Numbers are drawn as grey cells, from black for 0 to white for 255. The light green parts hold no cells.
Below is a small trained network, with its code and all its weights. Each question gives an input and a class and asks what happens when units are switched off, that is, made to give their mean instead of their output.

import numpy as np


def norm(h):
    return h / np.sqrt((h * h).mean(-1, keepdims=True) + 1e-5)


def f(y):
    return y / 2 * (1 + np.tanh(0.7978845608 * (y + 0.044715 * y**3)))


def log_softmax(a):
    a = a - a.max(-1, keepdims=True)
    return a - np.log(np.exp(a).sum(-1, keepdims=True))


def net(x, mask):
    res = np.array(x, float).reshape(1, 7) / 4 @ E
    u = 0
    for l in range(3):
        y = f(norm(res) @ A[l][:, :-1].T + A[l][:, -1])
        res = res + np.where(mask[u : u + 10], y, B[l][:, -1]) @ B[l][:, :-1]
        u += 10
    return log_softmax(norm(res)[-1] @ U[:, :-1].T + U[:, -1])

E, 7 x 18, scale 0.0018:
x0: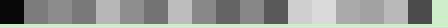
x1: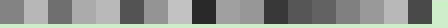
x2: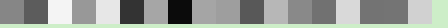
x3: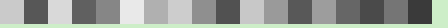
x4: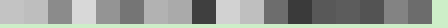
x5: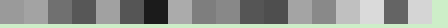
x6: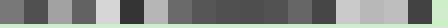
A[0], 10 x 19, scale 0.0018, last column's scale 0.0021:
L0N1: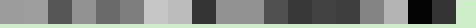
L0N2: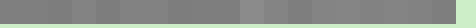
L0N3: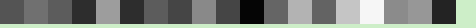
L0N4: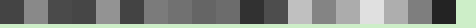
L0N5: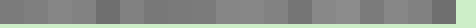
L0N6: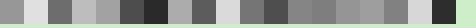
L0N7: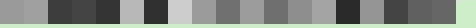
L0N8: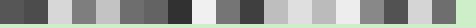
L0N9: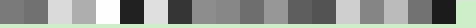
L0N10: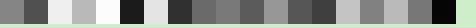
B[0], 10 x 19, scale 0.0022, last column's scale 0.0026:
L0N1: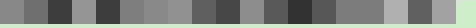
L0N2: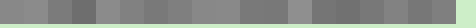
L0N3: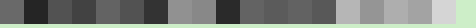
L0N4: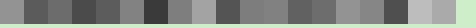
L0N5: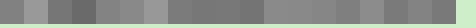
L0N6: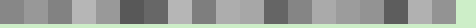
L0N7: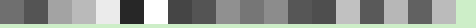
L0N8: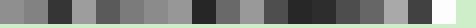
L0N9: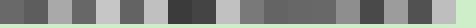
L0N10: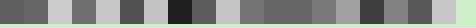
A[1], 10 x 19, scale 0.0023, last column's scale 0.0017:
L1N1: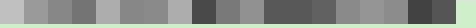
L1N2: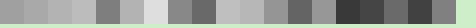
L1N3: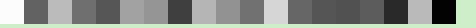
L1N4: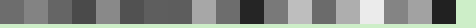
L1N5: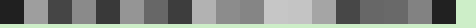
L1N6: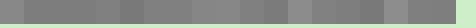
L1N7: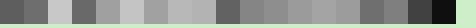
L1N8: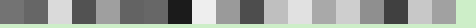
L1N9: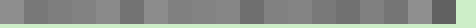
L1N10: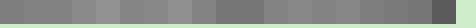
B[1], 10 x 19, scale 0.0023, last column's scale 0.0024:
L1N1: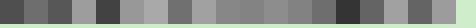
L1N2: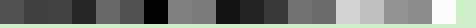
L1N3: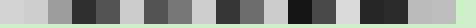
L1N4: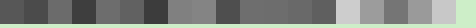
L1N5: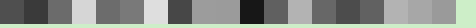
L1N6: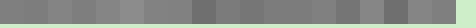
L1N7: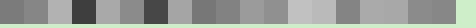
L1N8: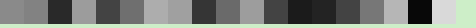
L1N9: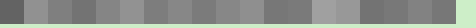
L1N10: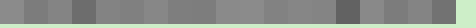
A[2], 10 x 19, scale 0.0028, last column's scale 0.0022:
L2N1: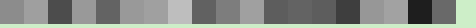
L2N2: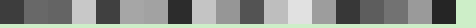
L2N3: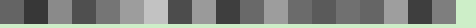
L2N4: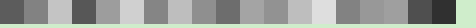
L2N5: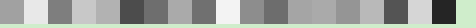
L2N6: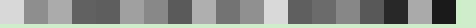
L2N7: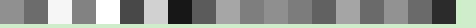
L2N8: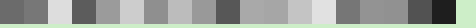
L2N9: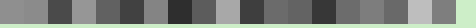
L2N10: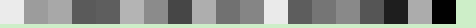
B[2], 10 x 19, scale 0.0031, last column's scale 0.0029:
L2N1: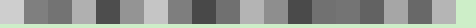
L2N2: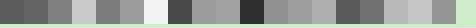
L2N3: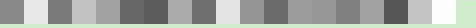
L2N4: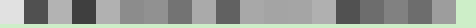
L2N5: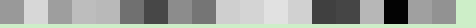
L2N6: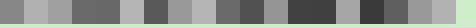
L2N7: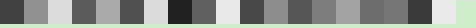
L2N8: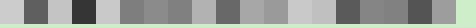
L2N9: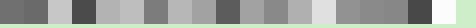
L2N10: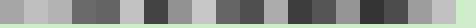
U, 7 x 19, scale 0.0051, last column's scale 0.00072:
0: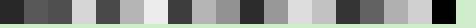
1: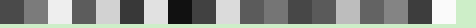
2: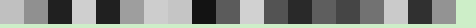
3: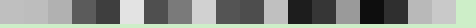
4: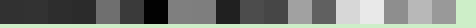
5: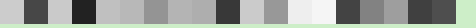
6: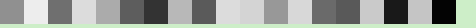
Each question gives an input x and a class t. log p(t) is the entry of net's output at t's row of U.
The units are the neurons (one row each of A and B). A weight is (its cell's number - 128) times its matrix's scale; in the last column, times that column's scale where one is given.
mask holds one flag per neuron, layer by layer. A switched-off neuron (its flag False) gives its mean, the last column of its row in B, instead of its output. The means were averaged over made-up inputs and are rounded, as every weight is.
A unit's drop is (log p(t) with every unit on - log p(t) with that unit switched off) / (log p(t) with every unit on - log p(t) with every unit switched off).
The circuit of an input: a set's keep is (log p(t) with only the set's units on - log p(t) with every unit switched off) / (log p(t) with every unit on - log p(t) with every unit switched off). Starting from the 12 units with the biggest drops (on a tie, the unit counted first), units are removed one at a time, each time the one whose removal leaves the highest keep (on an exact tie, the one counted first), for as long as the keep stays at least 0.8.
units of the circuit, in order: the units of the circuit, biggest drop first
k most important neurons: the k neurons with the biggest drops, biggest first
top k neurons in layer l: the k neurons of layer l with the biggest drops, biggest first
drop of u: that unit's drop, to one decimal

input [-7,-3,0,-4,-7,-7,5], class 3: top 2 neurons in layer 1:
[L1N3 L1N2]
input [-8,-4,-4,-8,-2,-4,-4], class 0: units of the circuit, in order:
[L2N2]
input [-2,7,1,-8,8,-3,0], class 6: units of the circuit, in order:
[L2N5 L0N6]
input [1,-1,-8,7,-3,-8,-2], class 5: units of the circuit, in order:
[L0N8 L2N8]
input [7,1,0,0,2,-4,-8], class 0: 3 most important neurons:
[L1N5 L2N2 L2N9]
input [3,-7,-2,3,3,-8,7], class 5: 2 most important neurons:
[L0N7 L1N7]
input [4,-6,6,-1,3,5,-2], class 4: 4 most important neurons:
[L0N7 L0N3 L2N7 L1N4]
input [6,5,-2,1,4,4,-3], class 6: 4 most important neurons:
[L2N5 L0N8 L1N8 L0N6]
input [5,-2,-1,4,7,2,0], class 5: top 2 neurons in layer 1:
[L1N8 L1N7]
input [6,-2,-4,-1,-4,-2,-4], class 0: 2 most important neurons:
[L1N5 L2N2]
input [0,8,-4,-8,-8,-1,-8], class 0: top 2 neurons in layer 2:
[L2N2 L2N3]
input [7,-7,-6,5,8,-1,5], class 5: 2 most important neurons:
[L0N8 L2N8]
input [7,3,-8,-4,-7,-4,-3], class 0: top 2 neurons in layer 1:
[L1N5 L1N2]
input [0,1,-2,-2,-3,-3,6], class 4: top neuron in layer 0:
[L0N3]
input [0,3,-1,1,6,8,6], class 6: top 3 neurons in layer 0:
[L0N6 L0N8 L0N7]
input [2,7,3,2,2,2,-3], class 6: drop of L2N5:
0.4
